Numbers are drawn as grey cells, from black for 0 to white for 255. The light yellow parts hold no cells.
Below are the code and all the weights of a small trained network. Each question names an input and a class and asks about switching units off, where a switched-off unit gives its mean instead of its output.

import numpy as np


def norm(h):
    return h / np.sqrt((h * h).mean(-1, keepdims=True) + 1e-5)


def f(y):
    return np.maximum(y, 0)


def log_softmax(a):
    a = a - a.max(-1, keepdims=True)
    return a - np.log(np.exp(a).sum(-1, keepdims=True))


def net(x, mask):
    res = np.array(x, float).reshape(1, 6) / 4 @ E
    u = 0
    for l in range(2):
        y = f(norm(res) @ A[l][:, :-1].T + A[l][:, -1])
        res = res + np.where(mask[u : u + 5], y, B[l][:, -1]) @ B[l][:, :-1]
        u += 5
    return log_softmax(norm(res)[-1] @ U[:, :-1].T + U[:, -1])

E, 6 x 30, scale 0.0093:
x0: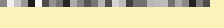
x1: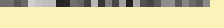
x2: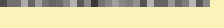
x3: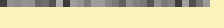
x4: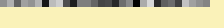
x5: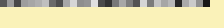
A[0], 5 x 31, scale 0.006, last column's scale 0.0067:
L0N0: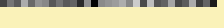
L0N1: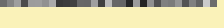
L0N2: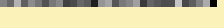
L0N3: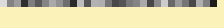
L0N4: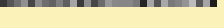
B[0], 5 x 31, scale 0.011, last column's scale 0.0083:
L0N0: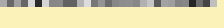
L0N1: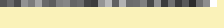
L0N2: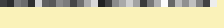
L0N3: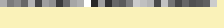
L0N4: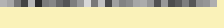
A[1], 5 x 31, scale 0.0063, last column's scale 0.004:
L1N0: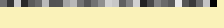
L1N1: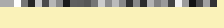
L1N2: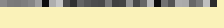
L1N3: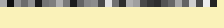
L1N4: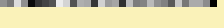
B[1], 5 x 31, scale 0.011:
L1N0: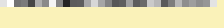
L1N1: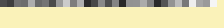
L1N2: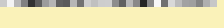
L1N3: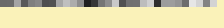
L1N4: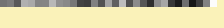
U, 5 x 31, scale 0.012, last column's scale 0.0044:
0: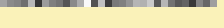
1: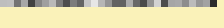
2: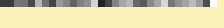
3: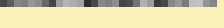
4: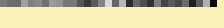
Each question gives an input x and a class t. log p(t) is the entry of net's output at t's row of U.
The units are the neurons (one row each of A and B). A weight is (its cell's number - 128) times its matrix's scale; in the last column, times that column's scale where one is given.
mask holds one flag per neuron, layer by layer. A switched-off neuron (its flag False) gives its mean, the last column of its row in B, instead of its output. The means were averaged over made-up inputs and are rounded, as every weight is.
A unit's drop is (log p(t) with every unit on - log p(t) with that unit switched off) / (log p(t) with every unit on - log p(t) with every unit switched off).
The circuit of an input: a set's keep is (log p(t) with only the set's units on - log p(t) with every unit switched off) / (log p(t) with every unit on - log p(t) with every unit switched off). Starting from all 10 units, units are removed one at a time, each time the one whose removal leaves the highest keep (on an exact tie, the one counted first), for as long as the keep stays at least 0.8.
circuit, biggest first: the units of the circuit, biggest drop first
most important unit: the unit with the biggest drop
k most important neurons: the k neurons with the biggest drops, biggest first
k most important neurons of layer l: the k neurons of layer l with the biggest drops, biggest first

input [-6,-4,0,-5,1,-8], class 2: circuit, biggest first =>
(L0N2)
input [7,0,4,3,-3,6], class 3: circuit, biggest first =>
(L0N2 L1N0)
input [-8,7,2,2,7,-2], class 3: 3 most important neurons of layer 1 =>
(L1N3 L1N0 L1N4)
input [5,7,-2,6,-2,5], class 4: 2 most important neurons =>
(L0N2 L1N3)
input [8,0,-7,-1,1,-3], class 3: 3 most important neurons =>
(L1N1 L0N0 L0N4)
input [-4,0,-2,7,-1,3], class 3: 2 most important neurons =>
(L0N2 L0N3)
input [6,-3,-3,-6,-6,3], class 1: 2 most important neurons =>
(L1N0 L1N3)
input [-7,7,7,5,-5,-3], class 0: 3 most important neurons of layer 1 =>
(L1N4 L1N1 L1N0)
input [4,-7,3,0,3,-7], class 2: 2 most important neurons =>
(L0N2 L1N1)
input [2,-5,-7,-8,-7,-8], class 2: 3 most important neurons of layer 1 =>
(L1N2 L1N1 L1N4)
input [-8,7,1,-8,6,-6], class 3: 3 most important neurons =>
(L1N3 L1N0 L1N4)
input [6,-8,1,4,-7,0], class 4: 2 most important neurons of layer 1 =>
(L1N4 L1N2)
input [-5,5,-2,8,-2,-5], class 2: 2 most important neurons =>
(L0N2 L1N4)
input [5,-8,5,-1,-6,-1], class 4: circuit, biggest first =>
(L1N4)
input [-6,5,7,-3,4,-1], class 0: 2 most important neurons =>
(L0N0 L0N4)
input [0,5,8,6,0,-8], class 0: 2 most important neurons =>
(L0N0 L0N4)
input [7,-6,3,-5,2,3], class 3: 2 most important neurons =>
(L1N1 L0N2)
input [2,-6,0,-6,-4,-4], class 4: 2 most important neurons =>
(L1N4 L1N2)
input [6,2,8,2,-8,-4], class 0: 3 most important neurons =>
(L0N0 L0N4 L1N2)
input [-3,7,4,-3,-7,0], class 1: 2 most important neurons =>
(L1N0 L1N4)
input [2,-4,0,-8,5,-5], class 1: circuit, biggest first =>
(L1N2)
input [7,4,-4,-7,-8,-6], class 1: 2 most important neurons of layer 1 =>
(L1N0 L1N3)
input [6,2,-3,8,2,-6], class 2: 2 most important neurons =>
(L0N2 L1N3)
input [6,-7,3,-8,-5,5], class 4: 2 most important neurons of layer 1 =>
(L1N4 L1N3)
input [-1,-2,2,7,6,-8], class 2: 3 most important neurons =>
(L0N2 L1N0 L1N3)
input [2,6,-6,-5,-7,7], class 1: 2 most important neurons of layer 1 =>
(L1N4 L1N1)
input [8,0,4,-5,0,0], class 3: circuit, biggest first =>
(L1N1)
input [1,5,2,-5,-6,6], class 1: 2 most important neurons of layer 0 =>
(L0N2 L0N3)
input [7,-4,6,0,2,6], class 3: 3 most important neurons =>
(L0N2 L0N3 L1N0)
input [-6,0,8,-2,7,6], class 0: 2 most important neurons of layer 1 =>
(L1N0 L1N1)
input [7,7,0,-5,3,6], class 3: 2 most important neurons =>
(L0N2 L1N4)
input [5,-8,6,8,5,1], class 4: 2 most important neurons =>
(L1N4 L0N3)
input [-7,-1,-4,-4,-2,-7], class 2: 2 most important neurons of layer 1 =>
(L1N1 L1N0)
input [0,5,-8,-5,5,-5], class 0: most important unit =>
L0N3
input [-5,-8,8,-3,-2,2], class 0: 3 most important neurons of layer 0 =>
(L0N0 L0N4 L0N1)
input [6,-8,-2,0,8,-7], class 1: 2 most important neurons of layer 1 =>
(L1N2 L1N3)
